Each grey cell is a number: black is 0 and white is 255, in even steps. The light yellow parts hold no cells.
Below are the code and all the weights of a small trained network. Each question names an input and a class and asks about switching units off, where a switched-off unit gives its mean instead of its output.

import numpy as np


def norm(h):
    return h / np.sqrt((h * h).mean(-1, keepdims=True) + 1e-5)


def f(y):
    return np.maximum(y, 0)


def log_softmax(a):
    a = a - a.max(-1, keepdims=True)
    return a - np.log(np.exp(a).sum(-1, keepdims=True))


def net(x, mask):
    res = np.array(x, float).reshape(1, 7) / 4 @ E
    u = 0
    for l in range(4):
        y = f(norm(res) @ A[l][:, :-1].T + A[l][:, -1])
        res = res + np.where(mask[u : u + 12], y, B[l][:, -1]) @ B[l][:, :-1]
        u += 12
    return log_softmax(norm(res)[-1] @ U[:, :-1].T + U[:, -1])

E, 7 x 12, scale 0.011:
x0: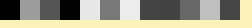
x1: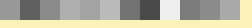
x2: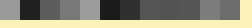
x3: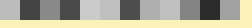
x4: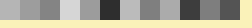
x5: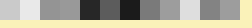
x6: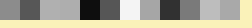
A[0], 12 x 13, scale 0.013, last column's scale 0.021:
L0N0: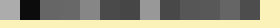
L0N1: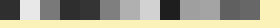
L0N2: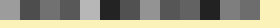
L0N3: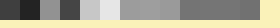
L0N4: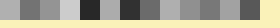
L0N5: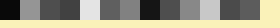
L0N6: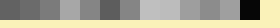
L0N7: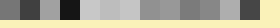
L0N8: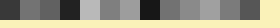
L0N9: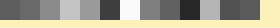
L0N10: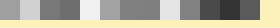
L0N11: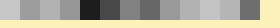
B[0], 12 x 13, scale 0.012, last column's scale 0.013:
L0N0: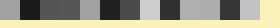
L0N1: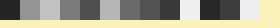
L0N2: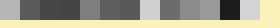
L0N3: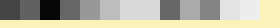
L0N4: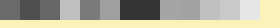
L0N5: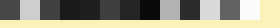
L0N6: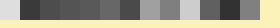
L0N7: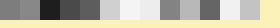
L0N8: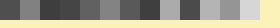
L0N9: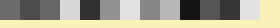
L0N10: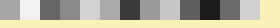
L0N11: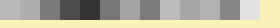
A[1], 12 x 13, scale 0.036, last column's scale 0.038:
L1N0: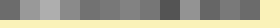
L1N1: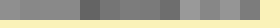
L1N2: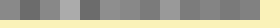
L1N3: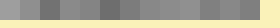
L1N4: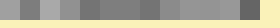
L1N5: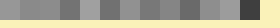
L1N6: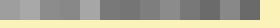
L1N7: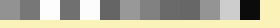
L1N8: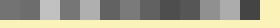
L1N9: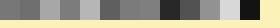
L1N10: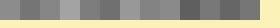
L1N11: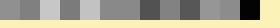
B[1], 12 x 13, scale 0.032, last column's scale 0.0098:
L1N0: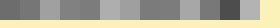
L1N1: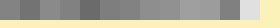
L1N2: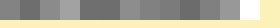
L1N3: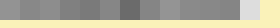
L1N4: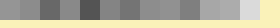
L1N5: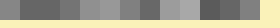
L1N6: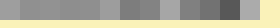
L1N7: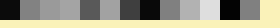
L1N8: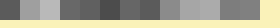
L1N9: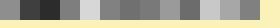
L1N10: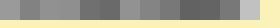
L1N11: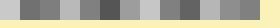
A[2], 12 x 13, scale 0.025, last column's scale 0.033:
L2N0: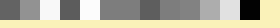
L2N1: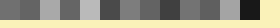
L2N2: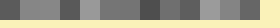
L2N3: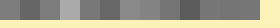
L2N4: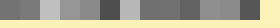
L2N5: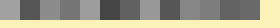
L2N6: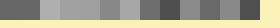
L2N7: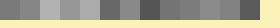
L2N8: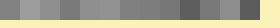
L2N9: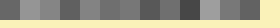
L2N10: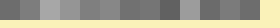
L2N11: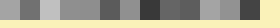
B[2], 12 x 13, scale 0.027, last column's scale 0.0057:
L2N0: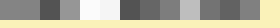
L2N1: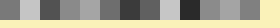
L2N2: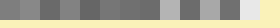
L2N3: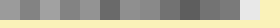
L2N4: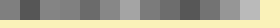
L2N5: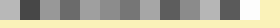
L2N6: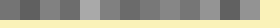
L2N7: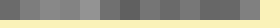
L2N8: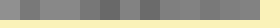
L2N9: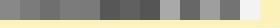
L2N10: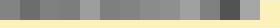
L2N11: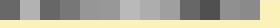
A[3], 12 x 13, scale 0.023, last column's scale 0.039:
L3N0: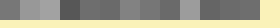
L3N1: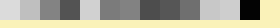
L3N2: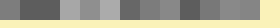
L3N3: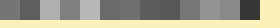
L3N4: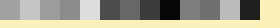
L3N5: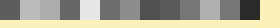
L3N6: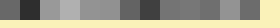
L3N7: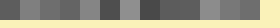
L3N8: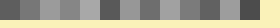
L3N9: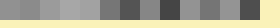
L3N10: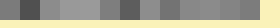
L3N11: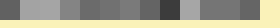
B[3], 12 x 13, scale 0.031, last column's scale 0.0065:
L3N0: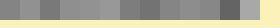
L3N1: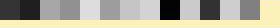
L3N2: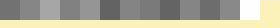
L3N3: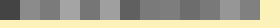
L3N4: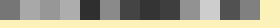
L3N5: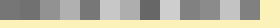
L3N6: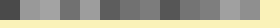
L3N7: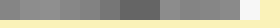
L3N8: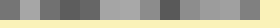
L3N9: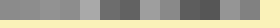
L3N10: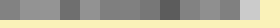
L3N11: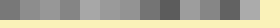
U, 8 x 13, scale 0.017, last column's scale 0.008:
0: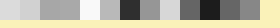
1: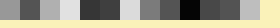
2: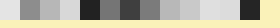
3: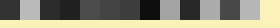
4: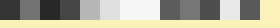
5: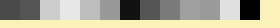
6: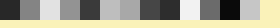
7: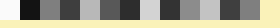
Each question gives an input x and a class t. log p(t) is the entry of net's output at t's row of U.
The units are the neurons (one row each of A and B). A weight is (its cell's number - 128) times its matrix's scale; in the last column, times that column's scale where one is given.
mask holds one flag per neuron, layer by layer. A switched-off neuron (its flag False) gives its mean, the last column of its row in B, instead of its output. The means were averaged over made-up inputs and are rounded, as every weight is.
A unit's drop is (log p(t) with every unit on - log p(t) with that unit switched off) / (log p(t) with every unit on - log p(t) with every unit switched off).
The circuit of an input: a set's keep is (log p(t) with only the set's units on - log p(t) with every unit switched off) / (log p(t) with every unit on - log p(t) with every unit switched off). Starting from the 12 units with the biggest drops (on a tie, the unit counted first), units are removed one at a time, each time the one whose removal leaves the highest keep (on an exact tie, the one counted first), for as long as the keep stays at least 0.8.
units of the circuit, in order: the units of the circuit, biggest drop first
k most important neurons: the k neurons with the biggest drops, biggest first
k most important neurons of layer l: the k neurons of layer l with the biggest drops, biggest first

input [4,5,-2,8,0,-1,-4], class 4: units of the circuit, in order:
[L0N3]
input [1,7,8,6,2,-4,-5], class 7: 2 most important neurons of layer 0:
[L0N0, L0N2]
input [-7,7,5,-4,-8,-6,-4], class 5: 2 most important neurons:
[L0N4, L3N6]
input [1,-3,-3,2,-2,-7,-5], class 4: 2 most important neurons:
[L0N3, L0N7]
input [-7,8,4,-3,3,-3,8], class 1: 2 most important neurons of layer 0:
[L0N9, L0N7]
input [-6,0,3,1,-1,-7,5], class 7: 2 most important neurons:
[L0N0, L2N5]
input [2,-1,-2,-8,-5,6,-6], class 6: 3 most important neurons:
[L0N1, L1N0, L3N11]
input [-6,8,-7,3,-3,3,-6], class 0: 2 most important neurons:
[L0N10, L1N6]
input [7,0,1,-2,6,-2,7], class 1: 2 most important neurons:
[L0N9, L1N10]
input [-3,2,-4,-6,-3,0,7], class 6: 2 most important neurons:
[L0N1, L1N0]
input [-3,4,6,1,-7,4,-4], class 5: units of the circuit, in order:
[L0N4, L3N6, L0N5]
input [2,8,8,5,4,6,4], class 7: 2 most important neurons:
[L0N0, L0N2]
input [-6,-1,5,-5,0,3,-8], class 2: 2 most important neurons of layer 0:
[L0N4, L0N3]
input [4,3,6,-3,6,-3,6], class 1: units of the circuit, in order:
[L0N9]
